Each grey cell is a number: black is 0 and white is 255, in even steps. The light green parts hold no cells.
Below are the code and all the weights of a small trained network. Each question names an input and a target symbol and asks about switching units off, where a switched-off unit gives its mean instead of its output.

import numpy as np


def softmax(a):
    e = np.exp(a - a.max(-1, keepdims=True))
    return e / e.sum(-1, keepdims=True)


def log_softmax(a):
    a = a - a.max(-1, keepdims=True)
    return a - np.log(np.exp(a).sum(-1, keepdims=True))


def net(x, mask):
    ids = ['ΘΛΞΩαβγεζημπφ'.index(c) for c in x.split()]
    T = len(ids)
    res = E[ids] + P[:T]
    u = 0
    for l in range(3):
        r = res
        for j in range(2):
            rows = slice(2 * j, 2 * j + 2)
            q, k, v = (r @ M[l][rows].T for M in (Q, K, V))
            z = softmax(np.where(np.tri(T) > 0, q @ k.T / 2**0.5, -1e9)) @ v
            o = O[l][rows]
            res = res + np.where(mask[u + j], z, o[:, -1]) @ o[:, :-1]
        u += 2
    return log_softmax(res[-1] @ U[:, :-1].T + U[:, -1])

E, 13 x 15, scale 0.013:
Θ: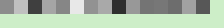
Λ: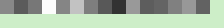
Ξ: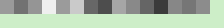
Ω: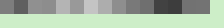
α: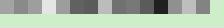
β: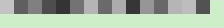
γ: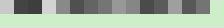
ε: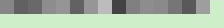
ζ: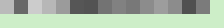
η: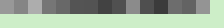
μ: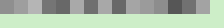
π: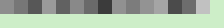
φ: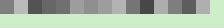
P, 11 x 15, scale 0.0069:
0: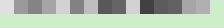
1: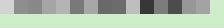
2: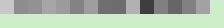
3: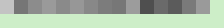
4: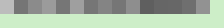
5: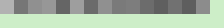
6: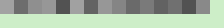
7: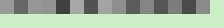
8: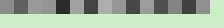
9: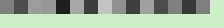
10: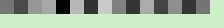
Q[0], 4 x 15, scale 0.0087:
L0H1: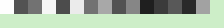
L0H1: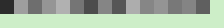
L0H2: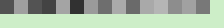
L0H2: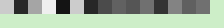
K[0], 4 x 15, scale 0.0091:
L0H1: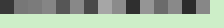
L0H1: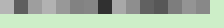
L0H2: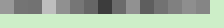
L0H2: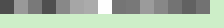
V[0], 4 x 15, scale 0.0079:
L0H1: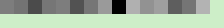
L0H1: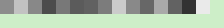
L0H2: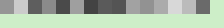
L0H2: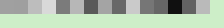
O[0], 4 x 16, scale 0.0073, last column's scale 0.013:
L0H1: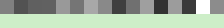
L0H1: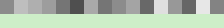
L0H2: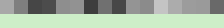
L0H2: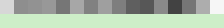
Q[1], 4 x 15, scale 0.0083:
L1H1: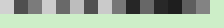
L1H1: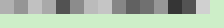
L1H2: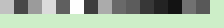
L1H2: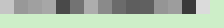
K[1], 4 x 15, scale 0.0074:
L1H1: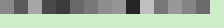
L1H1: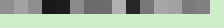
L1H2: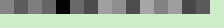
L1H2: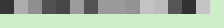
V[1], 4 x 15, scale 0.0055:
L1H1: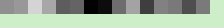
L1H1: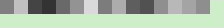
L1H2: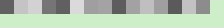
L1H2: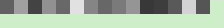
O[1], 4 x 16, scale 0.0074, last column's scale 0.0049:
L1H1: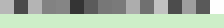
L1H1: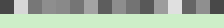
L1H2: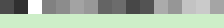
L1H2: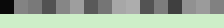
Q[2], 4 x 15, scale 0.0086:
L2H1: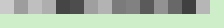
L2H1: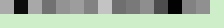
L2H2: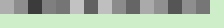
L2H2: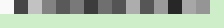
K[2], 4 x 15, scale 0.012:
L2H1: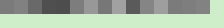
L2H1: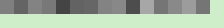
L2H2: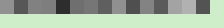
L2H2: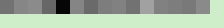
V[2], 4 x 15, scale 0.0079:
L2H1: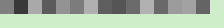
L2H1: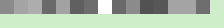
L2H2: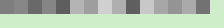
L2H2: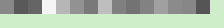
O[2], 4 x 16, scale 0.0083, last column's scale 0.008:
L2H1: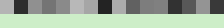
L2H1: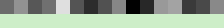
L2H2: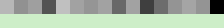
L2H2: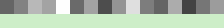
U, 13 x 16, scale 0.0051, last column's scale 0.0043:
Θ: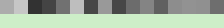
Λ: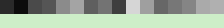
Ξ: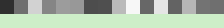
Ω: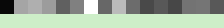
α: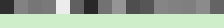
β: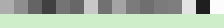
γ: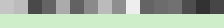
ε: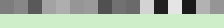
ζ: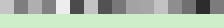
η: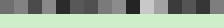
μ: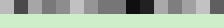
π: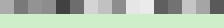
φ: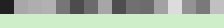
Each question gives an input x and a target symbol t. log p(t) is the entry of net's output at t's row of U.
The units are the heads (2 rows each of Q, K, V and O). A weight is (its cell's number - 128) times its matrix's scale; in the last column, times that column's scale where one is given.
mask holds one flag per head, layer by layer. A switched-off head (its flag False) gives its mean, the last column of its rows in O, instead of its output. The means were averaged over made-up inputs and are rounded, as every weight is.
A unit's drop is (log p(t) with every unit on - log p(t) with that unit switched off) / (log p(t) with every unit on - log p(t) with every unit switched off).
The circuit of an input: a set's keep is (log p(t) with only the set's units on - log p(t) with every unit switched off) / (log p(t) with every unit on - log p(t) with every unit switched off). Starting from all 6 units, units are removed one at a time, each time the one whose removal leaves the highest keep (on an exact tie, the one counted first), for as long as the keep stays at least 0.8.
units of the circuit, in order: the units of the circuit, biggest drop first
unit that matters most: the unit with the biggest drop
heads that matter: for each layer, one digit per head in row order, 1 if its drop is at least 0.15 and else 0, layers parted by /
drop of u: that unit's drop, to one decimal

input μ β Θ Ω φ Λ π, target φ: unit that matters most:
L1H1
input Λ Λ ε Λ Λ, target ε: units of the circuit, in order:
L0H1; L2H2; L1H1
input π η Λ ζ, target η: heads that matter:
00 / 10 / 01
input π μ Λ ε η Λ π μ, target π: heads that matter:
00 / 00 / 10
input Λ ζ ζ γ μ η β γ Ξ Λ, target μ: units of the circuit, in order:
L2H2; L2H1
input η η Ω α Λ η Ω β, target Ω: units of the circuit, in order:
L0H2; L1H1
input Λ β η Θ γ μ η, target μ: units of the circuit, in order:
L0H2; L2H1; L1H2
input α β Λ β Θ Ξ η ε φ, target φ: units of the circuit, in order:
L1H1; L2H1; L0H1
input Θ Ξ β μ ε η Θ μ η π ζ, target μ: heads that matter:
11 / 00 / 01
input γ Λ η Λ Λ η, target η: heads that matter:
00 / 00 / 01
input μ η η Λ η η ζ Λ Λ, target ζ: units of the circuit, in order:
L2H2; L0H1; L1H2; L1H1
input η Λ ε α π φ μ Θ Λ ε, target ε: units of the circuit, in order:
L0H1; L1H1; L2H2
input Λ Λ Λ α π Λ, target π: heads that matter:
00 / 00 / 10
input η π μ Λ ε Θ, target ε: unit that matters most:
L0H1
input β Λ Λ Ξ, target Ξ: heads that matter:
11 / 01 / 00
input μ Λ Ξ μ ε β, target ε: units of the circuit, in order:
L1H1; L0H1
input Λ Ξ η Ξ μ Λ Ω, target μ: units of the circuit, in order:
L1H2; L2H1
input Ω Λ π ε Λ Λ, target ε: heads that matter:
10 / 11 / 01
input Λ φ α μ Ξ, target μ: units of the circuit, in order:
L1H2; L0H2
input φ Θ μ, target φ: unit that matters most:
L2H1
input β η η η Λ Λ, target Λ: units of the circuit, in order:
L0H2; L0H1; L1H2
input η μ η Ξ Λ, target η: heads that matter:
10 / 10 / 01
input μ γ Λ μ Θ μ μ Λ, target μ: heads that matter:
00 / 01 / 00
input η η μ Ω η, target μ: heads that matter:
10 / 01 / 10
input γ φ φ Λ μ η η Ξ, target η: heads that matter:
00 / 00 / 01
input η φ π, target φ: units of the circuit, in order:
L0H1; L2H1; L1H1
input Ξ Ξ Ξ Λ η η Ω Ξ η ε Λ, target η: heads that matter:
00 / 10 / 01
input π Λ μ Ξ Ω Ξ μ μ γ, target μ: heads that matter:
00 / 01 / 00
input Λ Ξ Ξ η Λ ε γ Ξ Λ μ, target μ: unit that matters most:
L1H2
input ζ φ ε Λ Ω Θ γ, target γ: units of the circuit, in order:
L1H2; L2H2
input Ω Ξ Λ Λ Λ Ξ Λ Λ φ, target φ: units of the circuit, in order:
L2H1; L0H1
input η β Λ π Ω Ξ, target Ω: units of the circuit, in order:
L0H2; L1H1
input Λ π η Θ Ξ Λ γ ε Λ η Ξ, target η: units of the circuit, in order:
L1H1; L2H2
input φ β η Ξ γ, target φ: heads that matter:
11 / 10 / 10
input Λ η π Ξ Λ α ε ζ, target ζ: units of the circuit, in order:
L2H2; L1H2; L1H1
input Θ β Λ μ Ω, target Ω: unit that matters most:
L1H1
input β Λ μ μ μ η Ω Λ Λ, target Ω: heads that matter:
01 / 11 / 00
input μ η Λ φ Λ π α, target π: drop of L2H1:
0.9
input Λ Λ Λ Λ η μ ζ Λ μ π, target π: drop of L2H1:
0.9
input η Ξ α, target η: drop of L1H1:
0.1
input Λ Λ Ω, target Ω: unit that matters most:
L0H2
